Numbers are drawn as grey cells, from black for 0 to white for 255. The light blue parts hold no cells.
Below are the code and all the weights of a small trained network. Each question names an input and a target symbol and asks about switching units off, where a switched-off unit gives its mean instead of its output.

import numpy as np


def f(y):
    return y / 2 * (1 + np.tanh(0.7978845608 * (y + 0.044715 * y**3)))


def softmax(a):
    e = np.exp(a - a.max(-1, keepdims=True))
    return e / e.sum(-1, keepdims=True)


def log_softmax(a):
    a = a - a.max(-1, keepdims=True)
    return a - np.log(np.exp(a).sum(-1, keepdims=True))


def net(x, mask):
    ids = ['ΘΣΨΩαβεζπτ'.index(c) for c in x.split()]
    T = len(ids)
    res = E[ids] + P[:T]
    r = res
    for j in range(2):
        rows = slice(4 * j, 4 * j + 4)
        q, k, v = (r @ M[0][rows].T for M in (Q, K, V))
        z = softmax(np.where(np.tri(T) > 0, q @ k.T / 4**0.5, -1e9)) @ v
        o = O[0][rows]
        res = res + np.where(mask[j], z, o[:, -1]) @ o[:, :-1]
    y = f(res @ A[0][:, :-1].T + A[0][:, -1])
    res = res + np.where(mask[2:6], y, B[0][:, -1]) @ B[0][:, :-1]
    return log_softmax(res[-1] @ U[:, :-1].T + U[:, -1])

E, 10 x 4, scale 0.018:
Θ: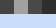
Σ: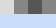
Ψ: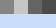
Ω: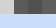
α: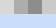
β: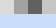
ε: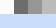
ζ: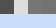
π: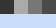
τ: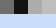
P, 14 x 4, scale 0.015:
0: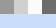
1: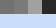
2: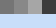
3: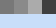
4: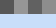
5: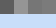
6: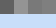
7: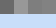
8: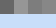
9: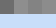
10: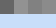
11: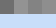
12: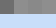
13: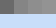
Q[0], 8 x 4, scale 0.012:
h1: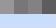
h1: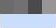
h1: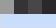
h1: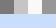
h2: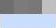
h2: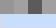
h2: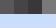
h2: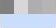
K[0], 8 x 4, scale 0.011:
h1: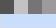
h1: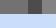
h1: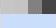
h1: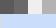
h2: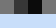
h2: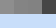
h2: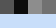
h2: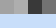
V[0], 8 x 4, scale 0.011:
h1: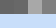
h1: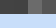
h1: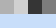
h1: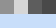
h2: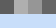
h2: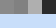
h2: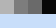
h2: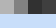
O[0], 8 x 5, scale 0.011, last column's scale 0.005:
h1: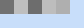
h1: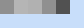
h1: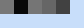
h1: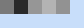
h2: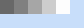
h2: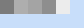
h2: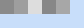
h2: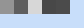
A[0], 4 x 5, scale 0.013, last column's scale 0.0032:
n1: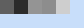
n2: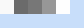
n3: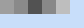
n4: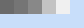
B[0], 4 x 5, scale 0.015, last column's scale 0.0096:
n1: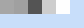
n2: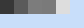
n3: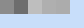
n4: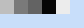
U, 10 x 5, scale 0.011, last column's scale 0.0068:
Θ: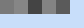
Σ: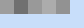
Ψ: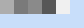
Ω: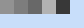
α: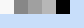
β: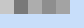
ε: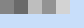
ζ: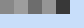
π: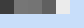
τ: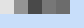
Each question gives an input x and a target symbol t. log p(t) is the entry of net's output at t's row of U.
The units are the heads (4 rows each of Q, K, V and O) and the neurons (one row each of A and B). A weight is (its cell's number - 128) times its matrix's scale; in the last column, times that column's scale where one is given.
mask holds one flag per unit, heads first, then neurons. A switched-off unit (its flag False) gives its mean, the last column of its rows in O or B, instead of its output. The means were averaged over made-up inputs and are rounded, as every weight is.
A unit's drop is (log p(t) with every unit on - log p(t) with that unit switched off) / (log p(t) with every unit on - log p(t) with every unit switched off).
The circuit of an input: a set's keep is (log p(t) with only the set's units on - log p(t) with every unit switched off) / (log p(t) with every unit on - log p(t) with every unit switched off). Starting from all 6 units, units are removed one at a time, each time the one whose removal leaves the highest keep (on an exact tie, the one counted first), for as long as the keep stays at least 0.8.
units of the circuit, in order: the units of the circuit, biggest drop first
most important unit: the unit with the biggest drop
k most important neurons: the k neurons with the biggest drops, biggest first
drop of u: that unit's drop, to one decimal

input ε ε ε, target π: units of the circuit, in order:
(n2; n1)
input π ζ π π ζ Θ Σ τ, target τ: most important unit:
n4
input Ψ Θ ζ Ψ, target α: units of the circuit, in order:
(h1; n1; h2)
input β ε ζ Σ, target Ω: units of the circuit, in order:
(h1; n1; n4; n2)
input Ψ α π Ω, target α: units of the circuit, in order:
(n1; h1)
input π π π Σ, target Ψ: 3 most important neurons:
(n4; n1; n3)
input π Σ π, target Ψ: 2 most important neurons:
(n4; n2)
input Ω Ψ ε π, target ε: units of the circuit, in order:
(h2; n4)
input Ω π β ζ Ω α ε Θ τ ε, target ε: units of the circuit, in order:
(n2; h2)
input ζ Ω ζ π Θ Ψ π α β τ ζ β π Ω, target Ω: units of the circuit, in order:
(h1; n1; n2)
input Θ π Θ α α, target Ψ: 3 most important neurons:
(n4; n2; n3)
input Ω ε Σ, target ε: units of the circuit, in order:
(h2; n4; n2)
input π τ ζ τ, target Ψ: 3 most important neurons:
(n1; n4; n2)
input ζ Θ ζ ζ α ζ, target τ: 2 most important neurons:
(n4; n1)
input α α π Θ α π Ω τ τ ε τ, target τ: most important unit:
n2
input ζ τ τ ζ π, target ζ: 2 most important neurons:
(n2; n4)
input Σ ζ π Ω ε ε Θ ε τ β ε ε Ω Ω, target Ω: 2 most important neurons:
(n1; n4)
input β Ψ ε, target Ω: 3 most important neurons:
(n1; n2; n4)
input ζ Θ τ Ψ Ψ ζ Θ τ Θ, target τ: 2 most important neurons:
(n2; n1)
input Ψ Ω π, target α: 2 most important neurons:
(n1; n2)
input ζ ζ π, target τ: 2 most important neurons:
(n4; n1)
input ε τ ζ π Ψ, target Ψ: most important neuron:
(n1)
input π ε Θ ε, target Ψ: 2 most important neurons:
(n4; n2)
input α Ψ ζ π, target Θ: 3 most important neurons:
(n1; n3; n4)
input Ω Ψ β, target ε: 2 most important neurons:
(n2; n4)
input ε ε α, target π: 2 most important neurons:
(n2; n1)
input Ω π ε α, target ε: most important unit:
h2
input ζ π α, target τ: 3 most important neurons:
(n4; n1; n3)
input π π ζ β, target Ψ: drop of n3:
0.1
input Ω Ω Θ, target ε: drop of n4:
0.3
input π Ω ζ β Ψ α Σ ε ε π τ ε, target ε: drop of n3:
0.0
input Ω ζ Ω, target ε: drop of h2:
0.5
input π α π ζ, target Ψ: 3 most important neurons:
(n4; n1; n2)
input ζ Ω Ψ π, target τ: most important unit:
h1
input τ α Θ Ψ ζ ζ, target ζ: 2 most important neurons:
(n4; n2)
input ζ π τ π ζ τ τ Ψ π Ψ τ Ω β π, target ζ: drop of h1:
1.5
